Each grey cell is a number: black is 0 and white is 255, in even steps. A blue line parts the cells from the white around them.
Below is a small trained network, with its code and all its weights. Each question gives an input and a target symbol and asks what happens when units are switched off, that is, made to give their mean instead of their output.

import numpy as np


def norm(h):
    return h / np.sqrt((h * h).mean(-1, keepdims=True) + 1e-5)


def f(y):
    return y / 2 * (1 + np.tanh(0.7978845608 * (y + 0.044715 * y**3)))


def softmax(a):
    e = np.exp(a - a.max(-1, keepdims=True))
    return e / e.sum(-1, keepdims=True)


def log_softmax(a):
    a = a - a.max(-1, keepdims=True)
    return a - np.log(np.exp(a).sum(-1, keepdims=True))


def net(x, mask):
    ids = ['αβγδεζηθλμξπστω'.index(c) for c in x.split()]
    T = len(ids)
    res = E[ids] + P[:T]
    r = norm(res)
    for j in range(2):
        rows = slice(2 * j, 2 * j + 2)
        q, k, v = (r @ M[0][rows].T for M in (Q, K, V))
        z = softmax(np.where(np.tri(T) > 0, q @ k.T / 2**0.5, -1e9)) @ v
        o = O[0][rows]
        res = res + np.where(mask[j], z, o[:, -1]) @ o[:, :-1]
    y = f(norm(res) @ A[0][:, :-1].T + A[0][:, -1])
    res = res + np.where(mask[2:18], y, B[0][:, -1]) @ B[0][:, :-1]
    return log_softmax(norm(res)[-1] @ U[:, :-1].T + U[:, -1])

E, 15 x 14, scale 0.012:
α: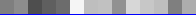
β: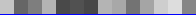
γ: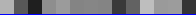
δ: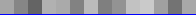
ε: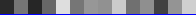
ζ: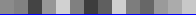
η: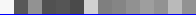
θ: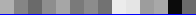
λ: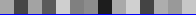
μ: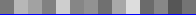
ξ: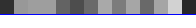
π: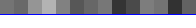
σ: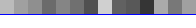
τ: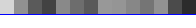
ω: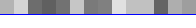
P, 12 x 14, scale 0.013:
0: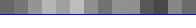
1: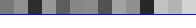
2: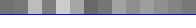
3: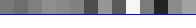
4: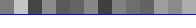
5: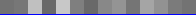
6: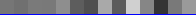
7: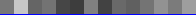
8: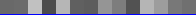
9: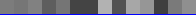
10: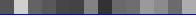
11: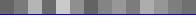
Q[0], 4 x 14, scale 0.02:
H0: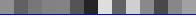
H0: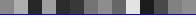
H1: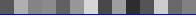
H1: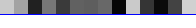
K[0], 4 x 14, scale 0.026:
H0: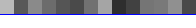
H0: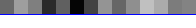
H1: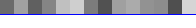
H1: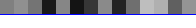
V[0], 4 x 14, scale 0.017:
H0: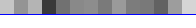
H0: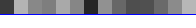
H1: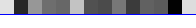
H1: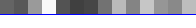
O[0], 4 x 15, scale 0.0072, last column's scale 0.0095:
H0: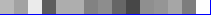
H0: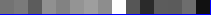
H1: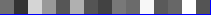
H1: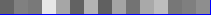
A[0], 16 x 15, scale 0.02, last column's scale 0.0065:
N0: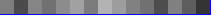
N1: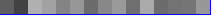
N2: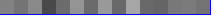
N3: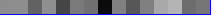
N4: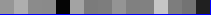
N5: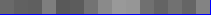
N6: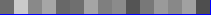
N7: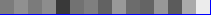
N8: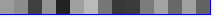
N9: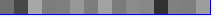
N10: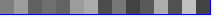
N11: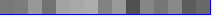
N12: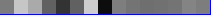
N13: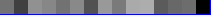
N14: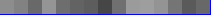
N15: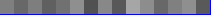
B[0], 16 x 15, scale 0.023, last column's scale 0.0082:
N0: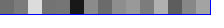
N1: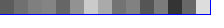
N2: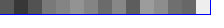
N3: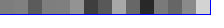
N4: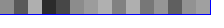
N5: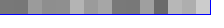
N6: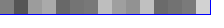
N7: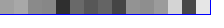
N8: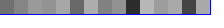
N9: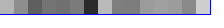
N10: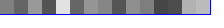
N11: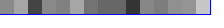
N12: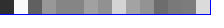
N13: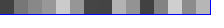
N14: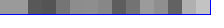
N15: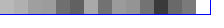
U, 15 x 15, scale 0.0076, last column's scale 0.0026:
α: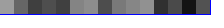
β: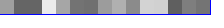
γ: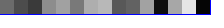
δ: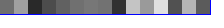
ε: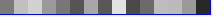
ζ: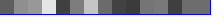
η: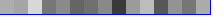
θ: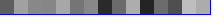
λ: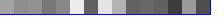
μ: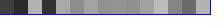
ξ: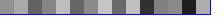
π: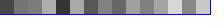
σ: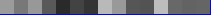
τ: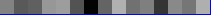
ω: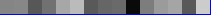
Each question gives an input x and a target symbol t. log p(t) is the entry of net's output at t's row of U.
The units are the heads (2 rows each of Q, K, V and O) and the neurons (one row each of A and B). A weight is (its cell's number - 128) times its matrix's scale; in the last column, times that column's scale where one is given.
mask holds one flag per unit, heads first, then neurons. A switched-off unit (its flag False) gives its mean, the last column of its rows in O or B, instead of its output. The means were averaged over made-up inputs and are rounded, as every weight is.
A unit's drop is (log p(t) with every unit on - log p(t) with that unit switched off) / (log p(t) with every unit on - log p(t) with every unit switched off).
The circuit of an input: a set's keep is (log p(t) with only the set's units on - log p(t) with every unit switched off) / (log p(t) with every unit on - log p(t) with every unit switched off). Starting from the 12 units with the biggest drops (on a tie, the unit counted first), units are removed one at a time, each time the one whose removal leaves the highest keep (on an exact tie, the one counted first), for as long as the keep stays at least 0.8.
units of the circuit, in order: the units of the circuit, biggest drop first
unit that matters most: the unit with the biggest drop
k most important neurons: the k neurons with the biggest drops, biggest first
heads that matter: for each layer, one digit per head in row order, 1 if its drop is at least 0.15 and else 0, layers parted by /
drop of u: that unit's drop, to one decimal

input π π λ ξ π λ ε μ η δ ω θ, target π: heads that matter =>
10
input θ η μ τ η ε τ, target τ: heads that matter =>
01
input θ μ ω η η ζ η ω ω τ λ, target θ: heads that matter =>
01
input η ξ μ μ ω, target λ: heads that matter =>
10
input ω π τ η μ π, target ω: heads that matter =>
01
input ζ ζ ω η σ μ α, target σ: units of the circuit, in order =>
[H0 N0 N9 H1]
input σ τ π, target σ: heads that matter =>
11
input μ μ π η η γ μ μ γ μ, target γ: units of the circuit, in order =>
[H0 N5]
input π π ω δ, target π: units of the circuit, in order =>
[H0 N7 H1 N15]
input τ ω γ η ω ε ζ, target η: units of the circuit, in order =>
[H0]
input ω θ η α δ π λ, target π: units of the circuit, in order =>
[H0 N7 H1]
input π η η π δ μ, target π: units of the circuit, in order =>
[H0 N7 H1]
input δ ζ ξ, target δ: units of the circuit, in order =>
[H0 N14]
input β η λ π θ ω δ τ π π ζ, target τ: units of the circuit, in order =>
[N6 N3]
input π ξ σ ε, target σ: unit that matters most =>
H0
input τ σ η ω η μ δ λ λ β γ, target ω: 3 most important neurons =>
[N8 N15 N3]
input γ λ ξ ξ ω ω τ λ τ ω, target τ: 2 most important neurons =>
[N13 N2]
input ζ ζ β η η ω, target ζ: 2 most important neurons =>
[N1 N11]
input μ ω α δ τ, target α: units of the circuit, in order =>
[H1 N2 N15]
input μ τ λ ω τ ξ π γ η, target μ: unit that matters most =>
H1
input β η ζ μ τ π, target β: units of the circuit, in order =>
[H1 N6]
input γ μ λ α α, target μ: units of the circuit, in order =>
[N4 N8]
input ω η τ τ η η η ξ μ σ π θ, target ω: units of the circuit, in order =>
[N11 H0]
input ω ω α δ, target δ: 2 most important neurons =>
[N14 N15]
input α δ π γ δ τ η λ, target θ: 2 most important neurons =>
[N3 N10]
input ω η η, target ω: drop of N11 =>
0.1
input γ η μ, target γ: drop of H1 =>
0.1
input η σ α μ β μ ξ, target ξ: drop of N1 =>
0.0
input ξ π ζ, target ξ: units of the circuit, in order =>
[H1]
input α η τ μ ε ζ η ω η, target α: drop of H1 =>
0.7
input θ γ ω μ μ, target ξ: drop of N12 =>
-0.1
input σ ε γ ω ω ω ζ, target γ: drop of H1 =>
0.2
